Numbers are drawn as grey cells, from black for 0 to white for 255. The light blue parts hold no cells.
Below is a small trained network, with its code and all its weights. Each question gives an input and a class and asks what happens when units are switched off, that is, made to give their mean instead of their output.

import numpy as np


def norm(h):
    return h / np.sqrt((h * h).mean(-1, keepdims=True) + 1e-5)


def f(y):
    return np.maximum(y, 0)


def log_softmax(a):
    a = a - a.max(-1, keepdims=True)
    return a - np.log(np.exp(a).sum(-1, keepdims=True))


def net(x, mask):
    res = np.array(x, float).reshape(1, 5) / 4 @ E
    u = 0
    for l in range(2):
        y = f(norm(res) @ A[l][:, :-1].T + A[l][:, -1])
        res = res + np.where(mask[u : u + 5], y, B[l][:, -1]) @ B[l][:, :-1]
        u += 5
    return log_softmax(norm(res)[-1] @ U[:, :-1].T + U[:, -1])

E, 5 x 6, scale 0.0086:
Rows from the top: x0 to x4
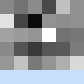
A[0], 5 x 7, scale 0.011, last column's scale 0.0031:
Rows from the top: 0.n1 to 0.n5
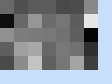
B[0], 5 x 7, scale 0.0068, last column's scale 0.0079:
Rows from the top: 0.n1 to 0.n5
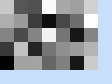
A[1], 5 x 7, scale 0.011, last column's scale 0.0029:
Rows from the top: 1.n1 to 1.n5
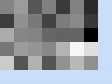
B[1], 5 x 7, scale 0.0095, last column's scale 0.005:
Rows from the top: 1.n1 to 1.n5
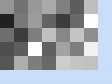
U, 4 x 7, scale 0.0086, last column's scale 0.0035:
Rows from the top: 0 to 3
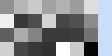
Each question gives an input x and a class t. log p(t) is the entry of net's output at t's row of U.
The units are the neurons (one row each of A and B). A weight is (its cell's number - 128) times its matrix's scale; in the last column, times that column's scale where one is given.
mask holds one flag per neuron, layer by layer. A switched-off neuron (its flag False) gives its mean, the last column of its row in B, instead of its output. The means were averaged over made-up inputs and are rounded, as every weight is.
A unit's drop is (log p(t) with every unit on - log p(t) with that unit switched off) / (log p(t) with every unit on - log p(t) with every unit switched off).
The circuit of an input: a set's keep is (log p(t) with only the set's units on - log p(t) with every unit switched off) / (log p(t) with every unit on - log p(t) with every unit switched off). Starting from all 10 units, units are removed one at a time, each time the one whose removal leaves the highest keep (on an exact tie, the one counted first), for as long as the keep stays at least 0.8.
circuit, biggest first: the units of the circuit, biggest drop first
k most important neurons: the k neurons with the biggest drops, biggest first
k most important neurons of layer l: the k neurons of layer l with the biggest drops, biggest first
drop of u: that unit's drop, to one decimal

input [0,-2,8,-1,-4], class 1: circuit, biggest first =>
[1.n4, 0.n5]
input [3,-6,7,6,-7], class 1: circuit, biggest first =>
[0.n1, 1.n2, 1.n4]
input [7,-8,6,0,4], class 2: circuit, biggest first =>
[0.n5, 0.n1, 1.n2]
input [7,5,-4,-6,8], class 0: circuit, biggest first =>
[1.n4]
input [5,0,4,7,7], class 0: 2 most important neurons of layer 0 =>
[0.n2, 0.n1]
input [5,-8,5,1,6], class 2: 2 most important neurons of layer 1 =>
[1.n2, 1.n5]
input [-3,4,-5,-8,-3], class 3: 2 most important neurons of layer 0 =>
[0.n5, 0.n4]
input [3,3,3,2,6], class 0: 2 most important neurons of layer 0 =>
[0.n2, 0.n1]
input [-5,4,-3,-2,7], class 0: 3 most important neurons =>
[1.n4, 0.n2, 0.n1]
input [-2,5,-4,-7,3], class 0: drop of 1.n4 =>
0.5
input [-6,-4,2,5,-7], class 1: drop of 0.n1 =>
0.2
